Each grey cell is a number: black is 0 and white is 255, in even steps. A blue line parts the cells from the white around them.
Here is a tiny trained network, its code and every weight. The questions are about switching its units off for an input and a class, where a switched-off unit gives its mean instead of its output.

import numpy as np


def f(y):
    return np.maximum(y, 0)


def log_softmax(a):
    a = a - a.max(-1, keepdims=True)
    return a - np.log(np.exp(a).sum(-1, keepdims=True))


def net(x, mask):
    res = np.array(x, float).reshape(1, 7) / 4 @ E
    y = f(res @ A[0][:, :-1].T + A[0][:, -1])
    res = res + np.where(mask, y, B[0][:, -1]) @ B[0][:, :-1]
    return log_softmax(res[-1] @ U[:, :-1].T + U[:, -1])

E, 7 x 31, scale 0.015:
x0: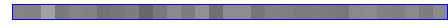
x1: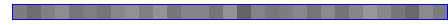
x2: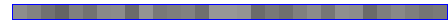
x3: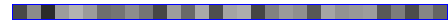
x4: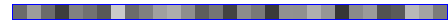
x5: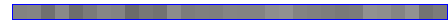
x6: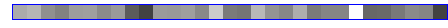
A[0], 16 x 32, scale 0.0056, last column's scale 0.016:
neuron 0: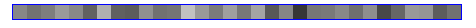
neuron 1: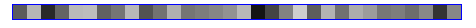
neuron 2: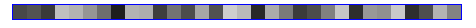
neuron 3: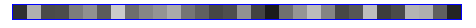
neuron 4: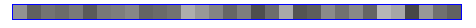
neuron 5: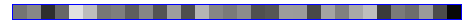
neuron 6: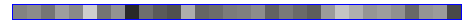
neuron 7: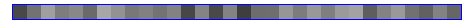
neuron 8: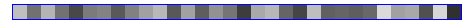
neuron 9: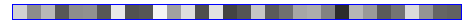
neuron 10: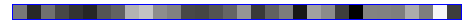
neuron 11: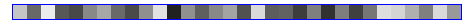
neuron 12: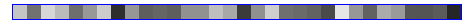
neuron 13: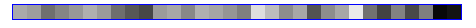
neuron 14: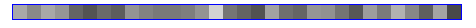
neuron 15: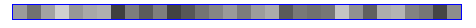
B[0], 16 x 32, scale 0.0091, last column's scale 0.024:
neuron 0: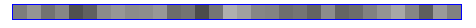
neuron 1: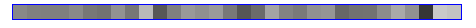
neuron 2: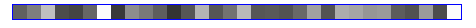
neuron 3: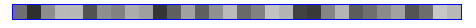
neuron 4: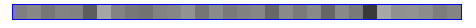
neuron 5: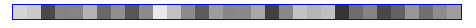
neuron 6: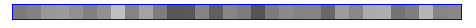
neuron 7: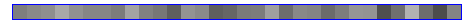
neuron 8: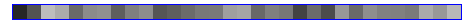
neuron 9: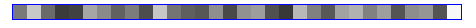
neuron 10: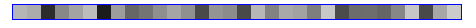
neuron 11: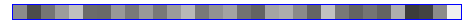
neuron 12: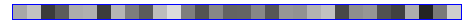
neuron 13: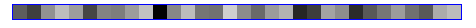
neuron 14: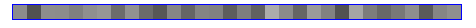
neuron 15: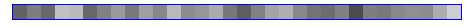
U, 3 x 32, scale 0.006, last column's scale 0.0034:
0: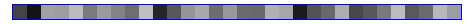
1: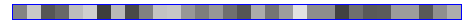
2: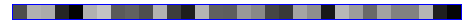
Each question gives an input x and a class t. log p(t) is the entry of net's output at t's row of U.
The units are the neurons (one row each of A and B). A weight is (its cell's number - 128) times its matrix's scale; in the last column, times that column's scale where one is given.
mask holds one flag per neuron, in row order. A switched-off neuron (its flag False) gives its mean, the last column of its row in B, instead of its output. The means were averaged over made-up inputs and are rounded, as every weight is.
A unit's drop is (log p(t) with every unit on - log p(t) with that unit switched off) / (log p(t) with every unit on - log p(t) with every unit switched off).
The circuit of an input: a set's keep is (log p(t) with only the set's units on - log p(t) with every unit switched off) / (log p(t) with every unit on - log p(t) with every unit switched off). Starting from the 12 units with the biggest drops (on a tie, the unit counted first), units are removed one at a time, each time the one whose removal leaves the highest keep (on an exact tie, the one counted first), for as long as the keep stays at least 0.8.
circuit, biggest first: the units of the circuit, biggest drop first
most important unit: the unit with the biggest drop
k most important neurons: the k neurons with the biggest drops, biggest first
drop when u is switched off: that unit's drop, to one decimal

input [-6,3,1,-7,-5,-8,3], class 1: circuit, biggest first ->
(neuron 12)
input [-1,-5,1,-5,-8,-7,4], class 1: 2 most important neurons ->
(neuron 12; neuron 2)
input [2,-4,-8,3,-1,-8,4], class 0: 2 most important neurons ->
(neuron 12; neuron 9)
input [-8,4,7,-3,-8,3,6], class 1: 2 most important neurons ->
(neuron 12; neuron 2)
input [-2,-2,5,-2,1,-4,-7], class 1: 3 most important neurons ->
(neuron 10; neuron 13; neuron 3)
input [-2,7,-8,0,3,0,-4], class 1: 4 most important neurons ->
(neuron 10; neuron 13; neuron 2; neuron 8)
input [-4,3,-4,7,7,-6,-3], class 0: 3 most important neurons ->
(neuron 3; neuron 12; neuron 9)
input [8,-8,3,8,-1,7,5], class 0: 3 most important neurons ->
(neuron 13; neuron 12; neuron 9)
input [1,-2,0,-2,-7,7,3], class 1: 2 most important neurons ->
(neuron 12; neuron 3)
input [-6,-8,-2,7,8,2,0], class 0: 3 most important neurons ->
(neuron 3; neuron 12; neuron 10)
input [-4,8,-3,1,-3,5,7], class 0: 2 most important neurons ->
(neuron 13; neuron 10)
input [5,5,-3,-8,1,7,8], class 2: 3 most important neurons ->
(neuron 9; neuron 10; neuron 8)
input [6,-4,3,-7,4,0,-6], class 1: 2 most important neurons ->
(neuron 10; neuron 2)
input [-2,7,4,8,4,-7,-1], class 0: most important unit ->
neuron 3
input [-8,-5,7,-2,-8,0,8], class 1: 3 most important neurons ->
(neuron 12; neuron 2; neuron 3)
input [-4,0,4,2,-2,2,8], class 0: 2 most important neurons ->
(neuron 13; neuron 10)
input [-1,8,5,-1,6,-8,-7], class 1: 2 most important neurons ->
(neuron 10; neuron 2)
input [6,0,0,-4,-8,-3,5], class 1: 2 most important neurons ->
(neuron 12; neuron 2)
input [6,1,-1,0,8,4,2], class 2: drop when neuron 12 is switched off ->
0.3
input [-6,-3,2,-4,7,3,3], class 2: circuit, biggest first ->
(neuron 9)
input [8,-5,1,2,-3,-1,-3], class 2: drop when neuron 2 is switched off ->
0.1
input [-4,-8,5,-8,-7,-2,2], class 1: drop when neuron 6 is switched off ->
0.0
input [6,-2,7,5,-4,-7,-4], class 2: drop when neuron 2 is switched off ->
0.5
